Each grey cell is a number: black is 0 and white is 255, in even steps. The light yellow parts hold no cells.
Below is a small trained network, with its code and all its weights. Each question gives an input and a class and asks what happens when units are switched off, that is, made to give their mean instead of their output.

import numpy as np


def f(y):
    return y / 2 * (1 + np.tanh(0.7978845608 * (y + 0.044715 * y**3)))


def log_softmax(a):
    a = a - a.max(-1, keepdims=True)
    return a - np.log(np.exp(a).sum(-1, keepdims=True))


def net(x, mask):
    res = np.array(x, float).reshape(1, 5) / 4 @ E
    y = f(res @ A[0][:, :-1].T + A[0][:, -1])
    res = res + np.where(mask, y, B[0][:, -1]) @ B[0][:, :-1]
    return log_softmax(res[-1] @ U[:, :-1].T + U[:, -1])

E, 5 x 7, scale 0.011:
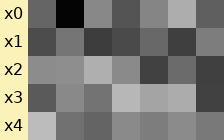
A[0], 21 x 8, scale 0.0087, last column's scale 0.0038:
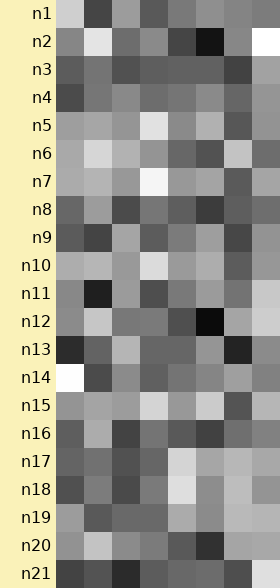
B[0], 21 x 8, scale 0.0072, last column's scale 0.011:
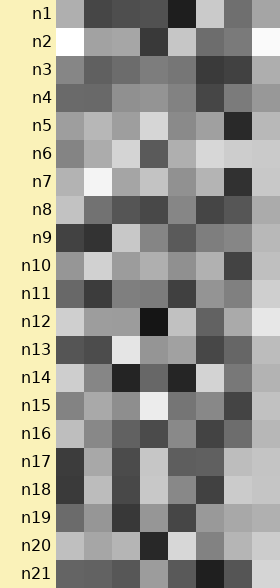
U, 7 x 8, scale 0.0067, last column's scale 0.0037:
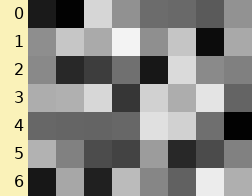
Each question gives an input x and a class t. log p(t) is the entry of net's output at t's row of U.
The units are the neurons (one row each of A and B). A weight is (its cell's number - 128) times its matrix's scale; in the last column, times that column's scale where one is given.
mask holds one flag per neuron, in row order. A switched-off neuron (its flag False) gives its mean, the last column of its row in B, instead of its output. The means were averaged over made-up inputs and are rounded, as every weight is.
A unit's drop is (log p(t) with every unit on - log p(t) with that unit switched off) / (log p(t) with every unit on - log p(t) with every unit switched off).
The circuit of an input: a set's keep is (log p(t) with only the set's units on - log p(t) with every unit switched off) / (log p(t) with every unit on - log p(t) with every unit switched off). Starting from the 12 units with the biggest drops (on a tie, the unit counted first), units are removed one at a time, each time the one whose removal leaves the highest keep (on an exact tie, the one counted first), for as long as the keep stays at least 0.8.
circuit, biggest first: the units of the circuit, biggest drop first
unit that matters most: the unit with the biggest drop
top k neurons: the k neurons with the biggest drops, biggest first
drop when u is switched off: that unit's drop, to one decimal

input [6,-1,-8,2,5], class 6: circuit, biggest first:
(n18, n17)
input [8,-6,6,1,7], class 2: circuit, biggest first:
(n1)
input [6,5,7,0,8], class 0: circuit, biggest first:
(n13, n9)
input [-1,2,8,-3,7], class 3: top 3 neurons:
(n21, n20, n12)
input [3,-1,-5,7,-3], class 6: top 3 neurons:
(n18, n17, n2)
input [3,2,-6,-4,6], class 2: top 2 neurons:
(n14, n1)
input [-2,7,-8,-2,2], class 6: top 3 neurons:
(n18, n17, n19)
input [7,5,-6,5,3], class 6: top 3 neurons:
(n18, n17, n19)
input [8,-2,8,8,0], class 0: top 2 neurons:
(n9, n13)
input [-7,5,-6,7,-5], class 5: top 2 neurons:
(n2, n16)
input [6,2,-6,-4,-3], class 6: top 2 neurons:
(n18, n17)
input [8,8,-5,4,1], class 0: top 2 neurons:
(n9, n13)
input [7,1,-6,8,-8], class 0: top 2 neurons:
(n13, n9)
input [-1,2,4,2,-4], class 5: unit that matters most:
n6
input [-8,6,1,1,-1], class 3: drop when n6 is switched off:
0.1
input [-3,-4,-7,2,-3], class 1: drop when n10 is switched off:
0.2
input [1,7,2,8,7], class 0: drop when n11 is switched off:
-0.1
